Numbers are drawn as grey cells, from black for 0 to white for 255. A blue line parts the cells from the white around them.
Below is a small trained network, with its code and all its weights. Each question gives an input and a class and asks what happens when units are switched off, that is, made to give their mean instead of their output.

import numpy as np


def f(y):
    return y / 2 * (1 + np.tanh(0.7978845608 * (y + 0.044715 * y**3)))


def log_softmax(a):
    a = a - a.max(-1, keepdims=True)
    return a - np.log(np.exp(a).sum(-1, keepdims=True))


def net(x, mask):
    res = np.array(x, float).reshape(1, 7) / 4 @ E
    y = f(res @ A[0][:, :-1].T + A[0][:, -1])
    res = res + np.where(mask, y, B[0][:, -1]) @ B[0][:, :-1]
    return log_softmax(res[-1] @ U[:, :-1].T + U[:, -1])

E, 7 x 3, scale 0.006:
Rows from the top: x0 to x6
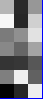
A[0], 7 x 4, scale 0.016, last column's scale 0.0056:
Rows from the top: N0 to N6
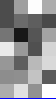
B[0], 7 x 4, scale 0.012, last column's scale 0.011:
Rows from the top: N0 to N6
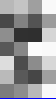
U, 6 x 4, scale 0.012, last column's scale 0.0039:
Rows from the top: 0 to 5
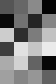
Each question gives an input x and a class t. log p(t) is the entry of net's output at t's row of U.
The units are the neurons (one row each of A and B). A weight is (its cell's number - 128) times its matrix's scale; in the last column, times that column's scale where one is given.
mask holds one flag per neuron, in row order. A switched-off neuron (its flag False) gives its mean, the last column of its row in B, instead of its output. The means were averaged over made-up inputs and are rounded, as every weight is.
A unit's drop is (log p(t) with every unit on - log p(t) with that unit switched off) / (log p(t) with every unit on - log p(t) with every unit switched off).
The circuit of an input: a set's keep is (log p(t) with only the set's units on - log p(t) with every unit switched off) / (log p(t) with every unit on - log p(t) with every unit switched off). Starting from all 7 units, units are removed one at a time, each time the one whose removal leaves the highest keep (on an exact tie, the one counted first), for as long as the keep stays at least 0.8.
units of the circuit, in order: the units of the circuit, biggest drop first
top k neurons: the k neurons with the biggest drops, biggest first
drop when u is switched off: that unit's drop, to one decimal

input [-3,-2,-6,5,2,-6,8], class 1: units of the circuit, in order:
N1, N3
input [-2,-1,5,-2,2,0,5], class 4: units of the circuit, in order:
N3, N0
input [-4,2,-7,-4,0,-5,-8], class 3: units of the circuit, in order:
N3
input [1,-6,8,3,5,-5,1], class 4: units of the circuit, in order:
N0, N3
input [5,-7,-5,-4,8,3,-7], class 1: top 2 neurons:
N0, N1
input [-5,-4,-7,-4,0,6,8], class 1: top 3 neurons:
N3, N1, N6
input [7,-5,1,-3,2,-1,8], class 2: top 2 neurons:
N2, N0
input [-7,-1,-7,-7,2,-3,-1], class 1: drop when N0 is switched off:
0.1
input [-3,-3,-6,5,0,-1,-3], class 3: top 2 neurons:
N2, N4
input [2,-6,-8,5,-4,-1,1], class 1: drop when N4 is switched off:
0.2
